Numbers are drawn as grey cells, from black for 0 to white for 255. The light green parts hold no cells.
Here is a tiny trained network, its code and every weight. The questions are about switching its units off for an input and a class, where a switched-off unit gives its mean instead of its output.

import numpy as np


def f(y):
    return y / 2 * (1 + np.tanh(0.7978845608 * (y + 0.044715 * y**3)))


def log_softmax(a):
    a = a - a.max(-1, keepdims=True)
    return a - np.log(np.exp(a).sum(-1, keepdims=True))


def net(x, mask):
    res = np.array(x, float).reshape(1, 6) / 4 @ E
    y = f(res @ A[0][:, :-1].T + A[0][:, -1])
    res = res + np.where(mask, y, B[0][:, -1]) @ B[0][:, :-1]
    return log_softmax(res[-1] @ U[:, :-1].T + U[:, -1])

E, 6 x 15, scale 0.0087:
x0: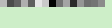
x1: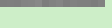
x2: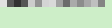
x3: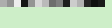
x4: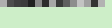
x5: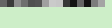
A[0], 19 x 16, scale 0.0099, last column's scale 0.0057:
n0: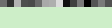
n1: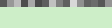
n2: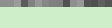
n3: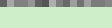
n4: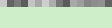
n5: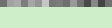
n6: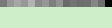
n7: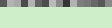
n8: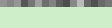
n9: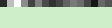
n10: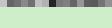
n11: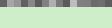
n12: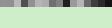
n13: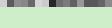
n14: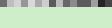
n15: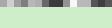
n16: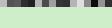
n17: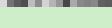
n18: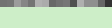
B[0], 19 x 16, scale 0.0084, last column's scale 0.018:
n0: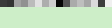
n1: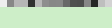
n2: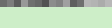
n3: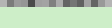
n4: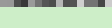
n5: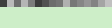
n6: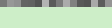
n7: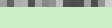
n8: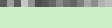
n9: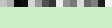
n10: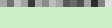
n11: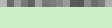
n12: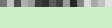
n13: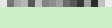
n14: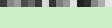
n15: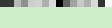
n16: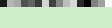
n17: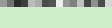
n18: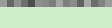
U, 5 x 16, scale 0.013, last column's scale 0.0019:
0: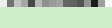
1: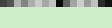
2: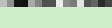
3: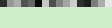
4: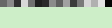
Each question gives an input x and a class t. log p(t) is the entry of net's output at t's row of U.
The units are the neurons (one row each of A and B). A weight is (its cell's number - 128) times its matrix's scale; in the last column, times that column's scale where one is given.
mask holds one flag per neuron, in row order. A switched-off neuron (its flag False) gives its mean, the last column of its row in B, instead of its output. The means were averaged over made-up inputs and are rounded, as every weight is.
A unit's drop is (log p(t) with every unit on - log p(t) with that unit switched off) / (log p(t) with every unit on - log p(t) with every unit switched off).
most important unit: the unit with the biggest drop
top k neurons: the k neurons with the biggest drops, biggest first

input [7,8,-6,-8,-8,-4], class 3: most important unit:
n12
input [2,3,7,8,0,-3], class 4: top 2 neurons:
[n12, n9]
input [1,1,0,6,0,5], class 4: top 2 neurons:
[n12, n15]
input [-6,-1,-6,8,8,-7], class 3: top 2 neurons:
[n16, n0]
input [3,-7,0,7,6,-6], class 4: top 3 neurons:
[n12, n8, n0]
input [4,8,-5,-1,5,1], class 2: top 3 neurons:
[n9, n14, n1]
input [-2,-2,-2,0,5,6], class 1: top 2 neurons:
[n0, n14]
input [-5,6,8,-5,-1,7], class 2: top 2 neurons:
[n15, n17]
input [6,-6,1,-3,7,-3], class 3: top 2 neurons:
[n16, n1]
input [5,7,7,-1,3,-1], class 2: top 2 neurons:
[n17, n4]
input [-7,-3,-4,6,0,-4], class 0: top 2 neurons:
[n1, n7]
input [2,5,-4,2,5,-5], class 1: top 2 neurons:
[n15, n14]
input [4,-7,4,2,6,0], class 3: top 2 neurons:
[n16, n9]
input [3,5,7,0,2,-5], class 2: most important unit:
n17
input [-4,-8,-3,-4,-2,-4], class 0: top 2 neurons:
[n0, n12]
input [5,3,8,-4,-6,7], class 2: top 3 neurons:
[n15, n17, n4]
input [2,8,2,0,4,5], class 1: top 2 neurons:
[n0, n14]
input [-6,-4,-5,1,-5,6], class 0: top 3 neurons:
[n1, n15, n7]
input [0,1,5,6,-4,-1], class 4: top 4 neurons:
[n12, n9, n5, n16]
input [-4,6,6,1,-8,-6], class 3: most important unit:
n14
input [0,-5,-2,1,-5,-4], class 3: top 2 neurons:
[n14, n0]
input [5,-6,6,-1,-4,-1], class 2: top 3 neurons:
[n17, n4, n1]
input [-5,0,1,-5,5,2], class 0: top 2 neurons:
[n14, n12]
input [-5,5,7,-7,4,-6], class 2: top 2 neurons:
[n0, n12]
